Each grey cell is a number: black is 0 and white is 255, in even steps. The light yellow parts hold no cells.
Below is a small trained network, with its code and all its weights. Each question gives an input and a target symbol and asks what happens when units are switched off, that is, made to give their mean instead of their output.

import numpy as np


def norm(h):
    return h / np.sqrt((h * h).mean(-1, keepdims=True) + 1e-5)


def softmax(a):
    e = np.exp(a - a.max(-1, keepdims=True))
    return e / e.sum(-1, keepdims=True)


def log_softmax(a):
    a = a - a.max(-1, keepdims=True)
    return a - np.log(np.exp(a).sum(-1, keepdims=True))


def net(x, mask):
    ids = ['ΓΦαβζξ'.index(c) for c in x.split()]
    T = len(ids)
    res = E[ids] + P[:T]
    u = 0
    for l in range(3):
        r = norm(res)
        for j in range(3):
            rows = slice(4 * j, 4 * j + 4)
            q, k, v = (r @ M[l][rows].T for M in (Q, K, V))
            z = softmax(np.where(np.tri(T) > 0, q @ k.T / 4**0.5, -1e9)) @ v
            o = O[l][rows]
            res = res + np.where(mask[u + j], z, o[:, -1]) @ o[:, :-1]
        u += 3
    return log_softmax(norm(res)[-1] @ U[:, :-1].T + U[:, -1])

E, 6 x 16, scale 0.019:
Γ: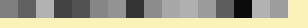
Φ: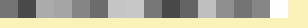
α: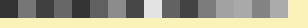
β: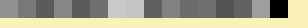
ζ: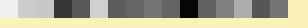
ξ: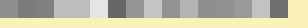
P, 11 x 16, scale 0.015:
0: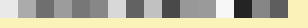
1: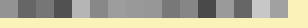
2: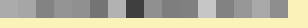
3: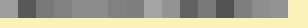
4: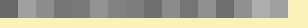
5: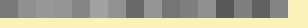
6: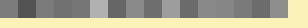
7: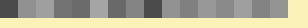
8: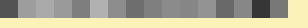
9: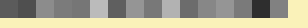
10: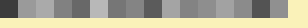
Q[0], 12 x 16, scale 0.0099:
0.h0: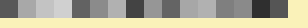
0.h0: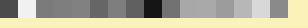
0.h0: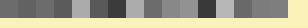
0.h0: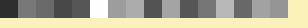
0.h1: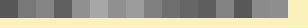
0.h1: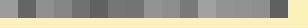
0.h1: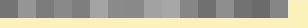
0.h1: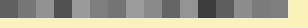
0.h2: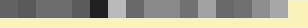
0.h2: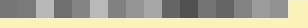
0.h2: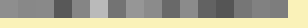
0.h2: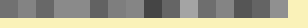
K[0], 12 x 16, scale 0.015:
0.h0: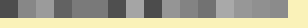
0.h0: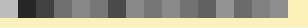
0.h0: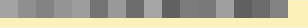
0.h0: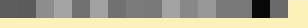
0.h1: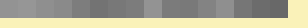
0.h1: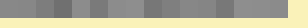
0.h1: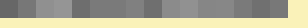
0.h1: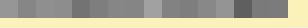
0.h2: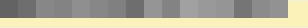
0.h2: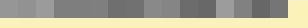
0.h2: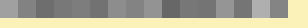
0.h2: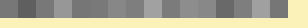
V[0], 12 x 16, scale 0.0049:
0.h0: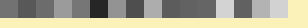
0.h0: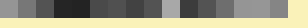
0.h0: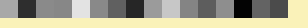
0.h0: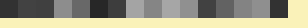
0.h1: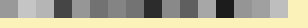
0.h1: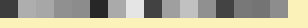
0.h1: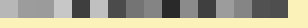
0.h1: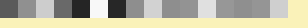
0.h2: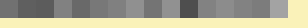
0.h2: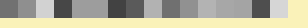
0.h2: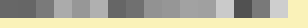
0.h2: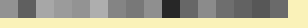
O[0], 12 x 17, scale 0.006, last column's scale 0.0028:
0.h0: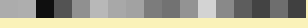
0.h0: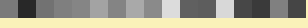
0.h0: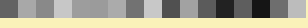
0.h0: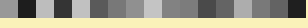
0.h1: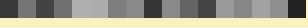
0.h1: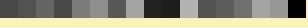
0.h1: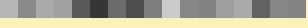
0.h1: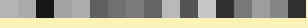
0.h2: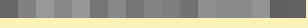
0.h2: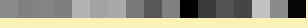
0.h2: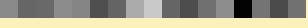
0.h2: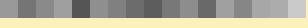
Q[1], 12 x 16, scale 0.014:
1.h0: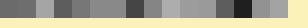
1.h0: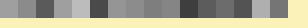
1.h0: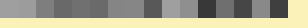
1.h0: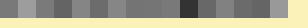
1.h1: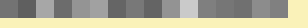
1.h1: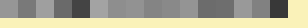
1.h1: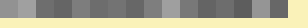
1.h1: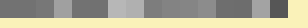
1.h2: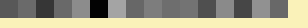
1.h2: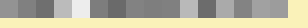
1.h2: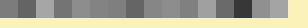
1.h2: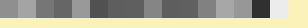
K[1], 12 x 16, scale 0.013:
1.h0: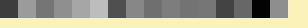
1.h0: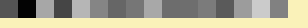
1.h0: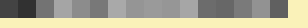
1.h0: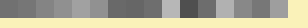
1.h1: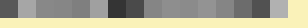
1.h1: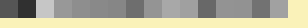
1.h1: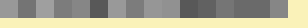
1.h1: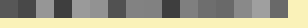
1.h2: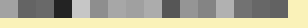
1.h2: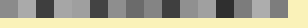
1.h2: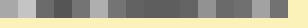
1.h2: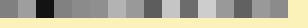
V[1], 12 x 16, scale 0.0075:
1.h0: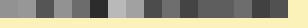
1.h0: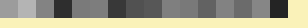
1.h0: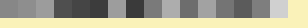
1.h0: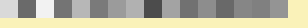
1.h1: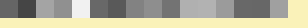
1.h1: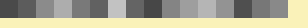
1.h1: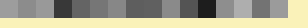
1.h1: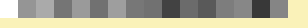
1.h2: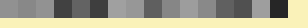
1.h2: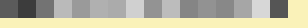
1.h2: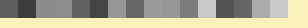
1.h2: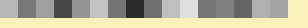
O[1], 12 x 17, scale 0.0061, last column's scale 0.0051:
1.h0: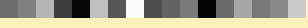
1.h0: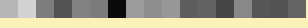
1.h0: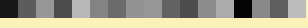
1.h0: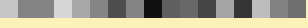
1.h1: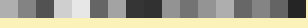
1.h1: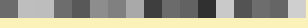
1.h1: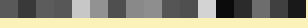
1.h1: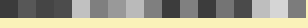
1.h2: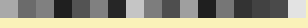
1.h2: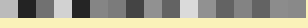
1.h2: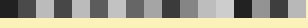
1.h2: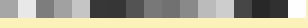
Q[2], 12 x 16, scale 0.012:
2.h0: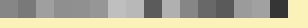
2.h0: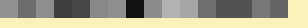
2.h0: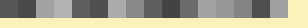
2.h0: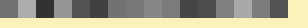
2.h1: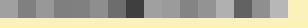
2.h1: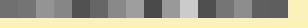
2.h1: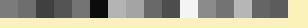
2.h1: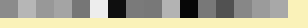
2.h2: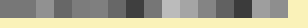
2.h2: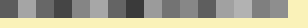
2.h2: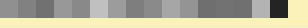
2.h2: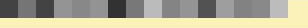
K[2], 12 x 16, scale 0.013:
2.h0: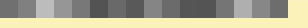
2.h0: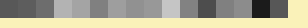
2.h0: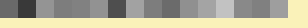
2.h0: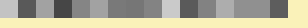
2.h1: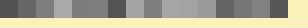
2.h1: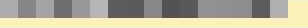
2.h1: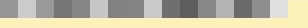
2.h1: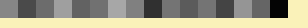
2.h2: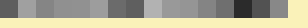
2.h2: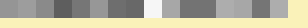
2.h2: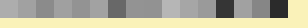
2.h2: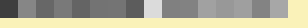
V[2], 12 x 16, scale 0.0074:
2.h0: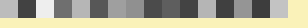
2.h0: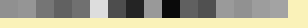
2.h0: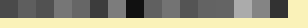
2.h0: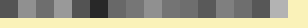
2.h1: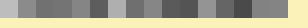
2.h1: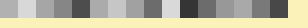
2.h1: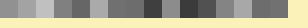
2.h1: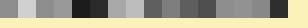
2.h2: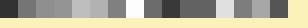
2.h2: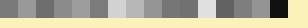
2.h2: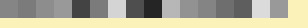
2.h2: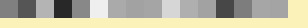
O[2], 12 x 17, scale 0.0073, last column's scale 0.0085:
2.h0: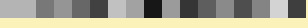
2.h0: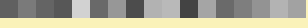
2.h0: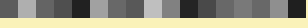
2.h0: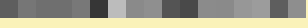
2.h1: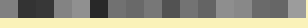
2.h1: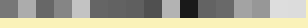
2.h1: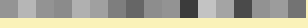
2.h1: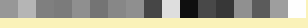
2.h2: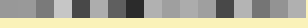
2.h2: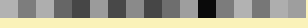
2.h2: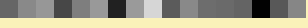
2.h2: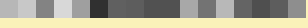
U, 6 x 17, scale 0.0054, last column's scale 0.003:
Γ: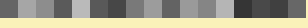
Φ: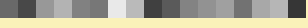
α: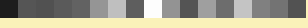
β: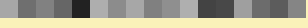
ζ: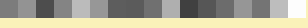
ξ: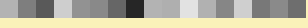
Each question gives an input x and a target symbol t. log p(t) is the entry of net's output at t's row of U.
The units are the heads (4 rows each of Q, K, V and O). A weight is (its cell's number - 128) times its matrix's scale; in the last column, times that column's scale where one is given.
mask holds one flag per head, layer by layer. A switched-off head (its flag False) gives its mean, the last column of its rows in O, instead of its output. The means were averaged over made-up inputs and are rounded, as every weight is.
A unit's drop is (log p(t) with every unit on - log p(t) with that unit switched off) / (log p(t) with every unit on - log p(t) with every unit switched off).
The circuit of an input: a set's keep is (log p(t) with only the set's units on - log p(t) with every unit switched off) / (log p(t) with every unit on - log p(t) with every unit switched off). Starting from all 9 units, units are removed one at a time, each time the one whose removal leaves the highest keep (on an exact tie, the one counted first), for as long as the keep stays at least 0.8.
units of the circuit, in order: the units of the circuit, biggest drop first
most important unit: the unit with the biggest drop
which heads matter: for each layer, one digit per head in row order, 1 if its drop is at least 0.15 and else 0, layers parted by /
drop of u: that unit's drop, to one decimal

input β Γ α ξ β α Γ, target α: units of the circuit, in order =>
1.h0
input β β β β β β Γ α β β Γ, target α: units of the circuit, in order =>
0.h0, 1.h0
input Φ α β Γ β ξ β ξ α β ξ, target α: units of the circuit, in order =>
0.h0, 2.h0
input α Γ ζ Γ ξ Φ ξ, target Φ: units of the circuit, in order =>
1.h2, 2.h0
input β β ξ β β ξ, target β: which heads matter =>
100 / 001 / 100
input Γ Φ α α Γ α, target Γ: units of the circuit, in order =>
1.h2, 0.h0
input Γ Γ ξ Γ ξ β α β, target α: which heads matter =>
110 / 001 / 000
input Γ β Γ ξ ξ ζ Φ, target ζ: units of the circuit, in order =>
2.h1, 1.h0
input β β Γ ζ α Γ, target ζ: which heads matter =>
100 / 001 / 000
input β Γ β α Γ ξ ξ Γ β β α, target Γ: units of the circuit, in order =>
0.h0, 1.h2
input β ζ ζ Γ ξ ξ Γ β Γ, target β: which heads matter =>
110 / 110 / 010
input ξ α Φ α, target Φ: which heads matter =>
100 / 000 / 100
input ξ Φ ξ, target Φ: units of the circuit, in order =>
0.h0, 1.h2, 2.h0
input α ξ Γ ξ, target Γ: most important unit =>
1.h2
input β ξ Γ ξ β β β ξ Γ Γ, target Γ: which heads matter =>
000 / 001 / 000
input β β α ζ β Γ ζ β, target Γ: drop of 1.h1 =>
0.1
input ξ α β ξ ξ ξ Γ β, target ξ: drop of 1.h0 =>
0.2
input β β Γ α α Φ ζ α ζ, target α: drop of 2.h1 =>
-0.1
